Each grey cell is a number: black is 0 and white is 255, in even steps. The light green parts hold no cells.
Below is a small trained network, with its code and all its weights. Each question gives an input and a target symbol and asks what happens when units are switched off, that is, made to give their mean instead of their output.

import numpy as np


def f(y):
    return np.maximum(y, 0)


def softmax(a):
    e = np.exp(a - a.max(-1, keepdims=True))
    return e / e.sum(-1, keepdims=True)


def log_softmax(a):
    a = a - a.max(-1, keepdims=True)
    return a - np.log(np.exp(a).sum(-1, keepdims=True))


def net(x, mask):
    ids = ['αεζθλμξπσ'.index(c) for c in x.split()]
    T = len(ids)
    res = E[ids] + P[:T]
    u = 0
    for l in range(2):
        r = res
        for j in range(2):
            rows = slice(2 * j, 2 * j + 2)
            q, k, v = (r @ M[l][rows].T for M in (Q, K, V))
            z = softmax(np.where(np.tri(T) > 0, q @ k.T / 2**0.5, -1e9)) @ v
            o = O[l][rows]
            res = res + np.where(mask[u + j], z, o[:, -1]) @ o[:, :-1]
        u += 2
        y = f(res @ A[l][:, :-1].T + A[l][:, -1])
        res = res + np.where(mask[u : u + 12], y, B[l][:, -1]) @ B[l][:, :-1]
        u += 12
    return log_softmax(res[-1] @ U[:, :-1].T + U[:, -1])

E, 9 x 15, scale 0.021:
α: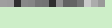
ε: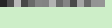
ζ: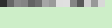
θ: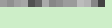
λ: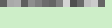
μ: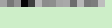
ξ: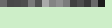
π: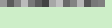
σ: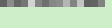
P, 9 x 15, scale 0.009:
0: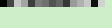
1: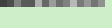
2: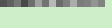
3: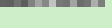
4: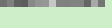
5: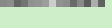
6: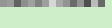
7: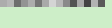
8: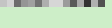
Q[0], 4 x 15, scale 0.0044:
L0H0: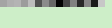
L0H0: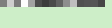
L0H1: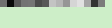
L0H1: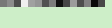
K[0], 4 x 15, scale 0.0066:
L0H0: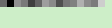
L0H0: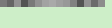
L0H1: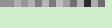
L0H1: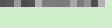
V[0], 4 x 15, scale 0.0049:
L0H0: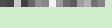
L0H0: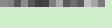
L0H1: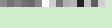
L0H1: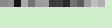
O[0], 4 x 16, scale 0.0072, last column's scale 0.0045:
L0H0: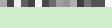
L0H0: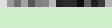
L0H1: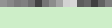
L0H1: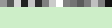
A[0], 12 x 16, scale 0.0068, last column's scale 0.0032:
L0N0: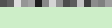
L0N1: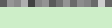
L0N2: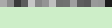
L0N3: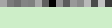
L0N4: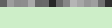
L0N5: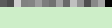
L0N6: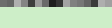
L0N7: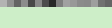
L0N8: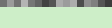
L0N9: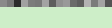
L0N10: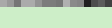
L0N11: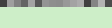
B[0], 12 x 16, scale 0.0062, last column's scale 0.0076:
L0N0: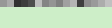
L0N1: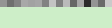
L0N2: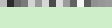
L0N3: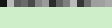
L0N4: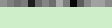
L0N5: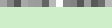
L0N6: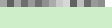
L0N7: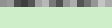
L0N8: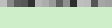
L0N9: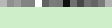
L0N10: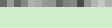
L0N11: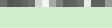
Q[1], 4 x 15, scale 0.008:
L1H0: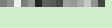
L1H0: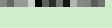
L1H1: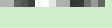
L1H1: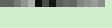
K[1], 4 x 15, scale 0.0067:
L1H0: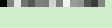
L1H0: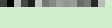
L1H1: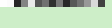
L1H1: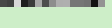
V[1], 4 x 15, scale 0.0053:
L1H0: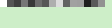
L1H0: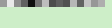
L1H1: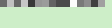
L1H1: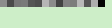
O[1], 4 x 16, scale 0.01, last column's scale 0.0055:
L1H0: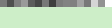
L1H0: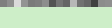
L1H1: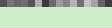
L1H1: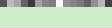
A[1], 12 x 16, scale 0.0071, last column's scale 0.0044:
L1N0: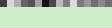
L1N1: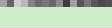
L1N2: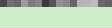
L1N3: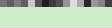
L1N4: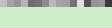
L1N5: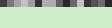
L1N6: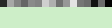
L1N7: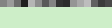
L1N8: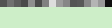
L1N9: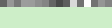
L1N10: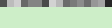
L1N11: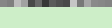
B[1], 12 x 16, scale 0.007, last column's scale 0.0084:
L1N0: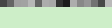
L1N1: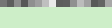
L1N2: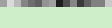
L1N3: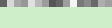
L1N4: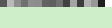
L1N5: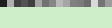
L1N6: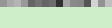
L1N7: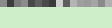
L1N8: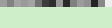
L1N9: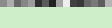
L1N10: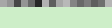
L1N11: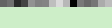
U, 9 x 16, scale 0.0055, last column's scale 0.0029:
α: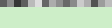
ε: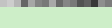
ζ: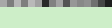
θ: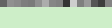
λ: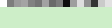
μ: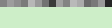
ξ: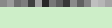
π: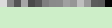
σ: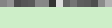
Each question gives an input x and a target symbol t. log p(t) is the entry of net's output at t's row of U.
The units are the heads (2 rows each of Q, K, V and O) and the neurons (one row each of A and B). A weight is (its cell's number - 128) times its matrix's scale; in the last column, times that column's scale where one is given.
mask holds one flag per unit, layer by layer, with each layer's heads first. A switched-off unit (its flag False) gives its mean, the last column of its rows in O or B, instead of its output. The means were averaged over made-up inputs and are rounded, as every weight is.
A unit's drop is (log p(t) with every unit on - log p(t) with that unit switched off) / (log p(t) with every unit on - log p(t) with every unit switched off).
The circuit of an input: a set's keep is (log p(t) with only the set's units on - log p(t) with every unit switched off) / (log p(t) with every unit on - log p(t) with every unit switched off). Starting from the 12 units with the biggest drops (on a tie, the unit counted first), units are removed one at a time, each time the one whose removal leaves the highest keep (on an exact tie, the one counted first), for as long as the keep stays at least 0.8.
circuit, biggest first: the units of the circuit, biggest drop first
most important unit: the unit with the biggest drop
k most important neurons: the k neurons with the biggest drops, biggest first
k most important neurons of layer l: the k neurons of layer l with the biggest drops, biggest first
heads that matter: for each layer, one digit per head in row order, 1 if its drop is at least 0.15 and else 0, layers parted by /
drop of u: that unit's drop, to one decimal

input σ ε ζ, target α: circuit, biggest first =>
(L1H0 L0H0)
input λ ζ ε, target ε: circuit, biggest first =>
(L1H0 L1N6)
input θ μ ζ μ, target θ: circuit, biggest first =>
(L1N0 L1H1 L1H0)
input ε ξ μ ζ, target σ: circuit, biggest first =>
(L1H1 L1N10)
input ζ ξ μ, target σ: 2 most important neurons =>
(L1N10 L0N6)
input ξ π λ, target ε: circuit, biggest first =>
(L1H0 L1H1)
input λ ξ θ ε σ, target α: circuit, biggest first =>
(L1H0 L0N10)
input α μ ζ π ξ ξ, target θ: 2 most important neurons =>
(L1N1 L0N6)
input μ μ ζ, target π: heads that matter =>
11 / 01
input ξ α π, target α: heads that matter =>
01 / 10
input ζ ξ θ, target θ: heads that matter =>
00 / 01
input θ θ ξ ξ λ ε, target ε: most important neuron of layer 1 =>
(L1N6)
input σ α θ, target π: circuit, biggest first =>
(L1H1 L1N9 L0N9 L1N4)
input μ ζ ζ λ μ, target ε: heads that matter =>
00 / 10
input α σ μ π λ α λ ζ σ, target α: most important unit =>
L0H1
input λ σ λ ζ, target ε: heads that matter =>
00 / 10
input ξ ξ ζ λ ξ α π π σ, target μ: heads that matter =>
00 / 11
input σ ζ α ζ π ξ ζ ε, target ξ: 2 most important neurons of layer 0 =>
(L0N0 L0N6)
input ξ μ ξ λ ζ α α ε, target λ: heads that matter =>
11 / 00
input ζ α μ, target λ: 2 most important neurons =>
(L0N2 L1N4)
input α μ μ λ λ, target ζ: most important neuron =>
(L1N7)
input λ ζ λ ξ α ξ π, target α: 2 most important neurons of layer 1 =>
(L1N11 L1N1)
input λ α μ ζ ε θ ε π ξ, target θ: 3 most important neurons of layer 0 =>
(L0N6 L0N3 L0N1)
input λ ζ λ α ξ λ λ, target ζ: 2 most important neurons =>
(L1N7 L0N3)
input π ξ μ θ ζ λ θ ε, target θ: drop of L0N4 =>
0.0
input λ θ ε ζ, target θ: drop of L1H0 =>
0.1
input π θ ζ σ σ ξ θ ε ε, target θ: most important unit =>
L1N0
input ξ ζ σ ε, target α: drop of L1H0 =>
0.2
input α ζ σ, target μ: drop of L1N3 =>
0.2
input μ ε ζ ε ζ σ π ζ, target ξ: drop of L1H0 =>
0.4
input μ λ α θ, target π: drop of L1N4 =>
0.2
